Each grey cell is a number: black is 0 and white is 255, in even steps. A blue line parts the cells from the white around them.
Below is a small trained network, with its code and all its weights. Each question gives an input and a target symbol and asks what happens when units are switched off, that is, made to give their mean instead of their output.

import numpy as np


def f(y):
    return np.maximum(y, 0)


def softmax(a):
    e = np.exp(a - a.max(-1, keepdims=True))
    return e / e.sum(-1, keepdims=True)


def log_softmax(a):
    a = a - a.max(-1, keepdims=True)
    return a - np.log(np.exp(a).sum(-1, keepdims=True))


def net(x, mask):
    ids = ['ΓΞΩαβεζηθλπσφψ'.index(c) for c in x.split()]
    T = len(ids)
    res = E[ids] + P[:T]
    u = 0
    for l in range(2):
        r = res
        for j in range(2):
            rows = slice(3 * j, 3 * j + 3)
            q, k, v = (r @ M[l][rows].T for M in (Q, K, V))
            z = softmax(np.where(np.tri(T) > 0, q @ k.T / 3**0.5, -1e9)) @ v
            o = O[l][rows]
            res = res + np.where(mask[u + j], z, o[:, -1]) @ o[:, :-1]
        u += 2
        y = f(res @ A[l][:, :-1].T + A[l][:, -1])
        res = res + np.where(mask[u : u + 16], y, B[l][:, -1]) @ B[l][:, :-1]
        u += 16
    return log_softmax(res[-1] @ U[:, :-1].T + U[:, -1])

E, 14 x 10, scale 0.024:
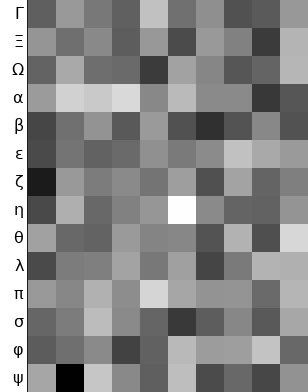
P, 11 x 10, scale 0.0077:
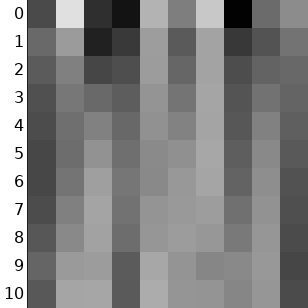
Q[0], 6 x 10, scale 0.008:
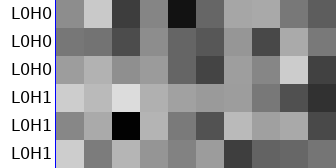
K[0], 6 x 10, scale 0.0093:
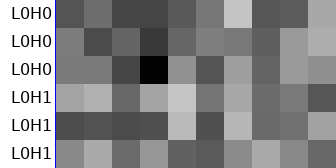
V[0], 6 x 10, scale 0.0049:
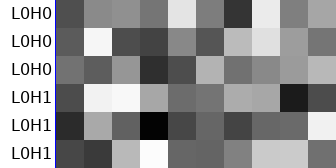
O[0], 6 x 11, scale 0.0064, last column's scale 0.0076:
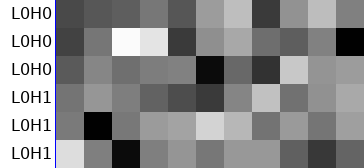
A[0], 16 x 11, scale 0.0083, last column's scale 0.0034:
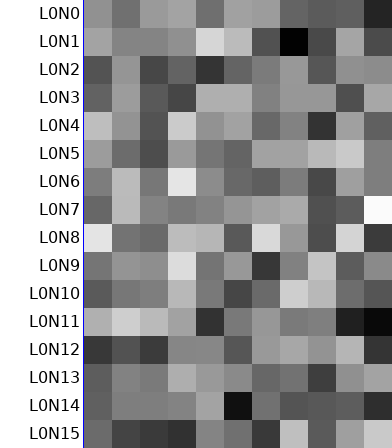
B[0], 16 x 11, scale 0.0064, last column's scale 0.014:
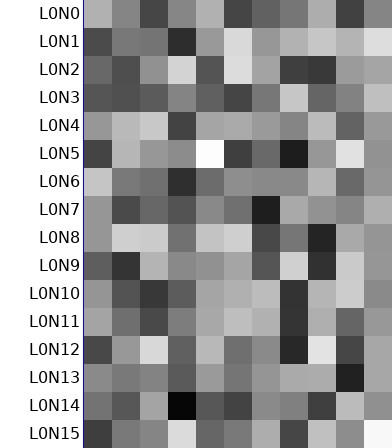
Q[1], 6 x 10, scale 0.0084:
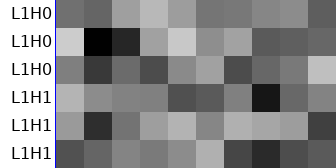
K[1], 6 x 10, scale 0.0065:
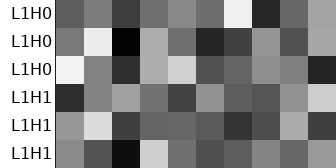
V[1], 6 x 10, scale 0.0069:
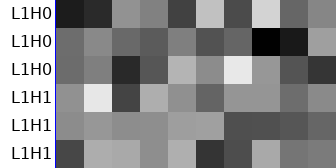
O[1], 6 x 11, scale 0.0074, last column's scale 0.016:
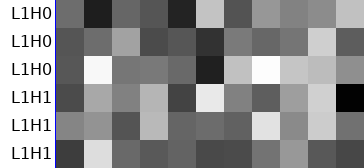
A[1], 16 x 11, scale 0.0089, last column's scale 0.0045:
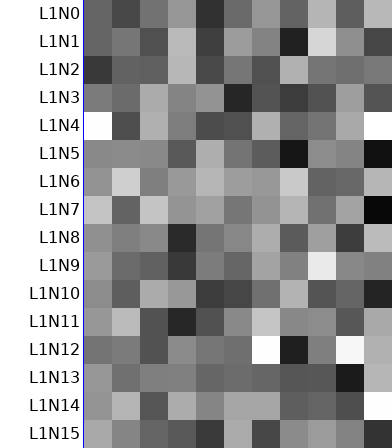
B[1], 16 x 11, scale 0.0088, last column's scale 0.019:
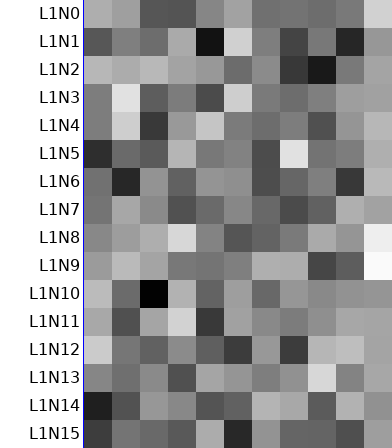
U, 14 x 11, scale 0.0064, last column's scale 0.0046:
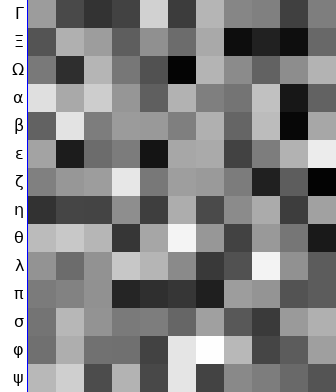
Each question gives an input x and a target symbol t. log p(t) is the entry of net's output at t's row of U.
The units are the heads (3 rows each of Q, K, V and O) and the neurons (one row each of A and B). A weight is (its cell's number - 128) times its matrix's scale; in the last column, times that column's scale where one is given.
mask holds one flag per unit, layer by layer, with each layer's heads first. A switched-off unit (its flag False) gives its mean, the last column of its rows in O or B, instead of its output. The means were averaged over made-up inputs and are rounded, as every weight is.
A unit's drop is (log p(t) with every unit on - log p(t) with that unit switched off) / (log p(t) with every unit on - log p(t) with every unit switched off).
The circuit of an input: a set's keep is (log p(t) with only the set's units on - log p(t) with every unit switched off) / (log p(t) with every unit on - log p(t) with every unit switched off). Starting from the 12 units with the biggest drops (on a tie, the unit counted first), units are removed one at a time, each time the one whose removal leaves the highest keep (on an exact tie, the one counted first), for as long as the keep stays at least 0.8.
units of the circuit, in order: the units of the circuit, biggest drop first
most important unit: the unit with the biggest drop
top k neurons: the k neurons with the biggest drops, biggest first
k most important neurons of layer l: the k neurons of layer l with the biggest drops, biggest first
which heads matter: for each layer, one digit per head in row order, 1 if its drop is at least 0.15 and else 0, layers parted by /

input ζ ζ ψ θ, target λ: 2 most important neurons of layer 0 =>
L0N15, L0N5
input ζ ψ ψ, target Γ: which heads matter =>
10 / 01
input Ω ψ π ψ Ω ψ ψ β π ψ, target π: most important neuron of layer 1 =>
L1N2
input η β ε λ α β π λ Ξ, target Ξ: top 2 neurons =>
L1N6, L0N8
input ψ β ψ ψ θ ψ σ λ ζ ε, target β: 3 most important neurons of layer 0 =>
L0N12, L0N1, L0N15
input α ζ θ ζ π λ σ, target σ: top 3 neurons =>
L0N10, L0N11, L0N6
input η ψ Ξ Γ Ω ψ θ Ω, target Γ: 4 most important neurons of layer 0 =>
L0N15, L0N12, L0N1, L0N4
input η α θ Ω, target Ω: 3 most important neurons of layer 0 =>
L0N11, L0N15, L0N6
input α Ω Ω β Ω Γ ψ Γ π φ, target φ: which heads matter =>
01 / 01
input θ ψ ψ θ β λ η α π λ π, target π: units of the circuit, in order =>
L0H1, L0N7
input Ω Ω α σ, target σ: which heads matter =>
01 / 10
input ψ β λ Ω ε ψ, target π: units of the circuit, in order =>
L1H1, L0H0
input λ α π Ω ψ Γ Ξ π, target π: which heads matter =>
01 / 00
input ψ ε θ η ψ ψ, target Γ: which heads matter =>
11 / 00
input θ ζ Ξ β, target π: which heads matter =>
01 / 11
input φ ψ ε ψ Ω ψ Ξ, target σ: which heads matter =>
10 / 00
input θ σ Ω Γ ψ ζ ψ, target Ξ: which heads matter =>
01 / 10
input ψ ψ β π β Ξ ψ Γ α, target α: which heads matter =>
01 / 00
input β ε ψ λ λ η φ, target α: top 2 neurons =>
L0N1, L1N8
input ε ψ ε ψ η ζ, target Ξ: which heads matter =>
00 / 00
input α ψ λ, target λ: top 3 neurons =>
L0N11, L0N9, L0N6
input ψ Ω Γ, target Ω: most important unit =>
L0N1
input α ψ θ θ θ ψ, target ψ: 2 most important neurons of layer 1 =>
L1N10, L1N4
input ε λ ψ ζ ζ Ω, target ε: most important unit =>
L0N2
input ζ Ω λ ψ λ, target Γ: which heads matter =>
01 / 01
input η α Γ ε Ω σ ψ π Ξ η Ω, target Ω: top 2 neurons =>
L0N15, L0N11
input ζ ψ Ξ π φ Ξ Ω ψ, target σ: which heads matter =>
10 / 10
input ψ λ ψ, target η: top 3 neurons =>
L0N15, L1N5, L1N1
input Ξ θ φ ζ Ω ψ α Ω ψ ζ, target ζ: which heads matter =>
00 / 01
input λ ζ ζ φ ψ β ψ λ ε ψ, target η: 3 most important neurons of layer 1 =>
L1N5, L1N1, L1N2
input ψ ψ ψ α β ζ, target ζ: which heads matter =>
10 / 01
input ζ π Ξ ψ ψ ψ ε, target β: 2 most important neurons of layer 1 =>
L1N9, L1N1
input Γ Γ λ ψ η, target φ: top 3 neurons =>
L1N9, L0N3, L1N11
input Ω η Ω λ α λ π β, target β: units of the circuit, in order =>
L1H0, L0N11, L0N6
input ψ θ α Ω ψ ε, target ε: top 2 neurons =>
L1N12, L0N1
